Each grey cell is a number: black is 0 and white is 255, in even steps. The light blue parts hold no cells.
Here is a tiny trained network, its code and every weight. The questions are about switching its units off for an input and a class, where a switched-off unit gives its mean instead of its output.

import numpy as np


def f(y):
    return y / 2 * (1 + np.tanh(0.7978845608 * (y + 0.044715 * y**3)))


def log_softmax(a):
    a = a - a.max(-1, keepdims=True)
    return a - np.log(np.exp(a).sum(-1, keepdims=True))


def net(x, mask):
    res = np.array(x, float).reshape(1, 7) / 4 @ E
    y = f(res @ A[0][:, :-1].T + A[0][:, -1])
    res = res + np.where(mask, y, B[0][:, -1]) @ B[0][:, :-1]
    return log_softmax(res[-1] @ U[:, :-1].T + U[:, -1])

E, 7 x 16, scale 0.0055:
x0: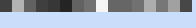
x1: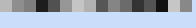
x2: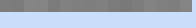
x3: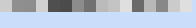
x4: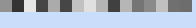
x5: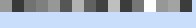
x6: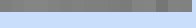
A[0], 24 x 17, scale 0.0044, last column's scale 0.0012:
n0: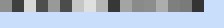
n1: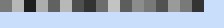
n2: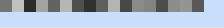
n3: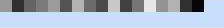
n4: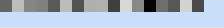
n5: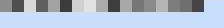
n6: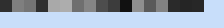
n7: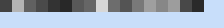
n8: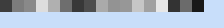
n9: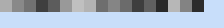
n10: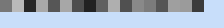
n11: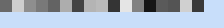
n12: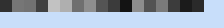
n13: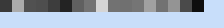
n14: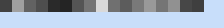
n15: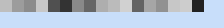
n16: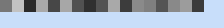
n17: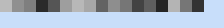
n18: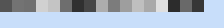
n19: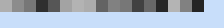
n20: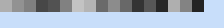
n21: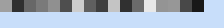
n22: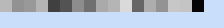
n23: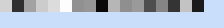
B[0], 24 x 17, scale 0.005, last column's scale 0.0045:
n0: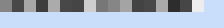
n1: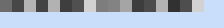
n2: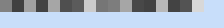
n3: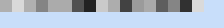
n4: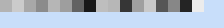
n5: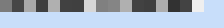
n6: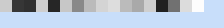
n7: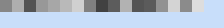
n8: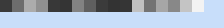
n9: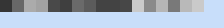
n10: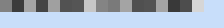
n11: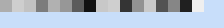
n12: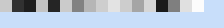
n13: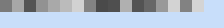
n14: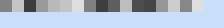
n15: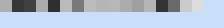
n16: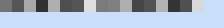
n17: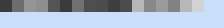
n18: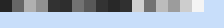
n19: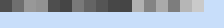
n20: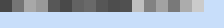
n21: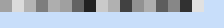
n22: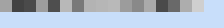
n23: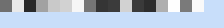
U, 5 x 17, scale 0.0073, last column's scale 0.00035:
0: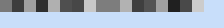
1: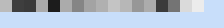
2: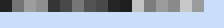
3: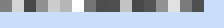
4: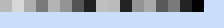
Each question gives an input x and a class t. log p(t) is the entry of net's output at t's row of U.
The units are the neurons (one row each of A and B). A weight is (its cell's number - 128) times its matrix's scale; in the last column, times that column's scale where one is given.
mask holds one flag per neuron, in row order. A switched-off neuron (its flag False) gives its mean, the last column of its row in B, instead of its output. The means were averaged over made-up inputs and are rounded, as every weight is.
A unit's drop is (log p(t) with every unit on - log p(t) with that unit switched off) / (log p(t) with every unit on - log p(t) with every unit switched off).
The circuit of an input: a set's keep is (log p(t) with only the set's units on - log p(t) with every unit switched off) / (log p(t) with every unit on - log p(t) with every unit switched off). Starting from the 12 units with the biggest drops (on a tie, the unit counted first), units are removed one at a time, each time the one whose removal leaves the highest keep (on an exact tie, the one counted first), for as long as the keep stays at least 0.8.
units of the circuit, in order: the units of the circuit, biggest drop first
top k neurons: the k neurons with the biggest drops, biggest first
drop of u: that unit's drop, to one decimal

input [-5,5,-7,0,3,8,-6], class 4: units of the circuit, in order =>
[n21]
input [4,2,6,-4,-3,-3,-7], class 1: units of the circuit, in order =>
[n6; n12]
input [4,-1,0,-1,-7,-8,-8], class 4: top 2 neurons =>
[n11; n4]
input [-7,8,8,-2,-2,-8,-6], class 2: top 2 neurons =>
[n9; n17]
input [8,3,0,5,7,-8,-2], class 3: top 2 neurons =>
[n14; n13]
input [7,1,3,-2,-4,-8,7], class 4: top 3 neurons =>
[n11; n4; n23]
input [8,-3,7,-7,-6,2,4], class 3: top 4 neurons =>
[n14; n7; n13; n15]
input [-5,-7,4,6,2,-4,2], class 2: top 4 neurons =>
[n18; n8; n12; n6]
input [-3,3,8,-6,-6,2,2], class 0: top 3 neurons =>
[n16; n2; n1]
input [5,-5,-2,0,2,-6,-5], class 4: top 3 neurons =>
[n11; n4; n23]
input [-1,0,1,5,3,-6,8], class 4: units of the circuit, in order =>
[n11; n4]
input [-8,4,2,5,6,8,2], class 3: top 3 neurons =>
[n23; n11; n4]
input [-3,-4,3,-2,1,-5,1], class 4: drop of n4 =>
0.3
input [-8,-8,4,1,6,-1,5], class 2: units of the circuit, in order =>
[n18]
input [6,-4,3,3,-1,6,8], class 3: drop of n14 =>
0.4
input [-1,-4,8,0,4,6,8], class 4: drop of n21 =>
0.3
